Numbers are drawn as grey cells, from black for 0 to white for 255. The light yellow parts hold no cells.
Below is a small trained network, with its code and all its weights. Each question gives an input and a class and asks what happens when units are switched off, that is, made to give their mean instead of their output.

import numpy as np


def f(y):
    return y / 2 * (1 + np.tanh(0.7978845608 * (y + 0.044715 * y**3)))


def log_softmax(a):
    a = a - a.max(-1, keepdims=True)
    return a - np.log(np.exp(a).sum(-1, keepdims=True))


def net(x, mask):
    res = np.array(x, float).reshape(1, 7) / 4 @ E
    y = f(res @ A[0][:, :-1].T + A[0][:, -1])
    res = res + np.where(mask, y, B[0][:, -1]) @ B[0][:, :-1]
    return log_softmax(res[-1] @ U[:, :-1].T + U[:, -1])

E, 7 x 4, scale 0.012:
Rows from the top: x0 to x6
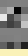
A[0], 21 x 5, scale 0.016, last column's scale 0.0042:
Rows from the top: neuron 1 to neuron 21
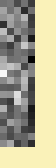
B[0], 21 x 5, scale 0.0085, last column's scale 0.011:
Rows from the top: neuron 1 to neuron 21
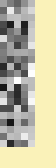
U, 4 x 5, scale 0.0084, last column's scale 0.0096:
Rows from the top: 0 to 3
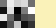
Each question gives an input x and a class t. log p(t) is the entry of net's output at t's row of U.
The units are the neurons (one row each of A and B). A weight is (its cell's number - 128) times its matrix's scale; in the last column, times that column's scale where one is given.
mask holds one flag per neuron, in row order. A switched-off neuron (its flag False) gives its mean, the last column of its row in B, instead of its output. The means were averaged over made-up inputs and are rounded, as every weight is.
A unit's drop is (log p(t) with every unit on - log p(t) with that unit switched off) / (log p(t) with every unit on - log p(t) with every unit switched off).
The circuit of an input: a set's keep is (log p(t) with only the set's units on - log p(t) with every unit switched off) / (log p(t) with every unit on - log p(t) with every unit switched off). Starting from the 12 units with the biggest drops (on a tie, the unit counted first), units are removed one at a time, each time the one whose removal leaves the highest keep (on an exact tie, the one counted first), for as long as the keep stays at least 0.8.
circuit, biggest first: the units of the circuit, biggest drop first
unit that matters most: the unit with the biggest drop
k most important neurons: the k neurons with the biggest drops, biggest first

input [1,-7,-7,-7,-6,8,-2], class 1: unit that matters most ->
neuron 10
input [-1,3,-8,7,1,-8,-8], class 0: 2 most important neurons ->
(neuron 12; neuron 3)
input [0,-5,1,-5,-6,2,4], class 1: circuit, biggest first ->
(neuron 2; neuron 10)
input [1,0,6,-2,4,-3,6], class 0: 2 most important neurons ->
(neuron 2; neuron 19)
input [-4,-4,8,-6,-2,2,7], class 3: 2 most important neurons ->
(neuron 5; neuron 16)
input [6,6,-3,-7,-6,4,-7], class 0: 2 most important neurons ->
(neuron 12; neuron 3)
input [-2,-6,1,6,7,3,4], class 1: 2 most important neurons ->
(neuron 13; neuron 7)
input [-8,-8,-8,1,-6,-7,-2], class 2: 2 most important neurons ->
(neuron 15; neuron 14)
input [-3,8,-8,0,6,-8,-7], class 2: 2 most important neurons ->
(neuron 6; neuron 21)
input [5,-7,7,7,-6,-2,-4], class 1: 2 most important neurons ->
(neuron 7; neuron 13)
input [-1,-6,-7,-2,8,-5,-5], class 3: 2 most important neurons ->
(neuron 4; neuron 18)
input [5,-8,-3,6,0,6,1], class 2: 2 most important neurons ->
(neuron 15; neuron 10)
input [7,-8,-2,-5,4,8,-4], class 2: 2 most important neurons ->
(neuron 14; neuron 15)
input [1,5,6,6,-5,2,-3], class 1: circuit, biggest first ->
(neuron 13)
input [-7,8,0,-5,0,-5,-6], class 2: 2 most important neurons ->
(neuron 21; neuron 6)
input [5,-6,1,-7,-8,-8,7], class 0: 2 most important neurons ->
(neuron 19; neuron 2)
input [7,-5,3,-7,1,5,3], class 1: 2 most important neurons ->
(neuron 10; neuron 2)
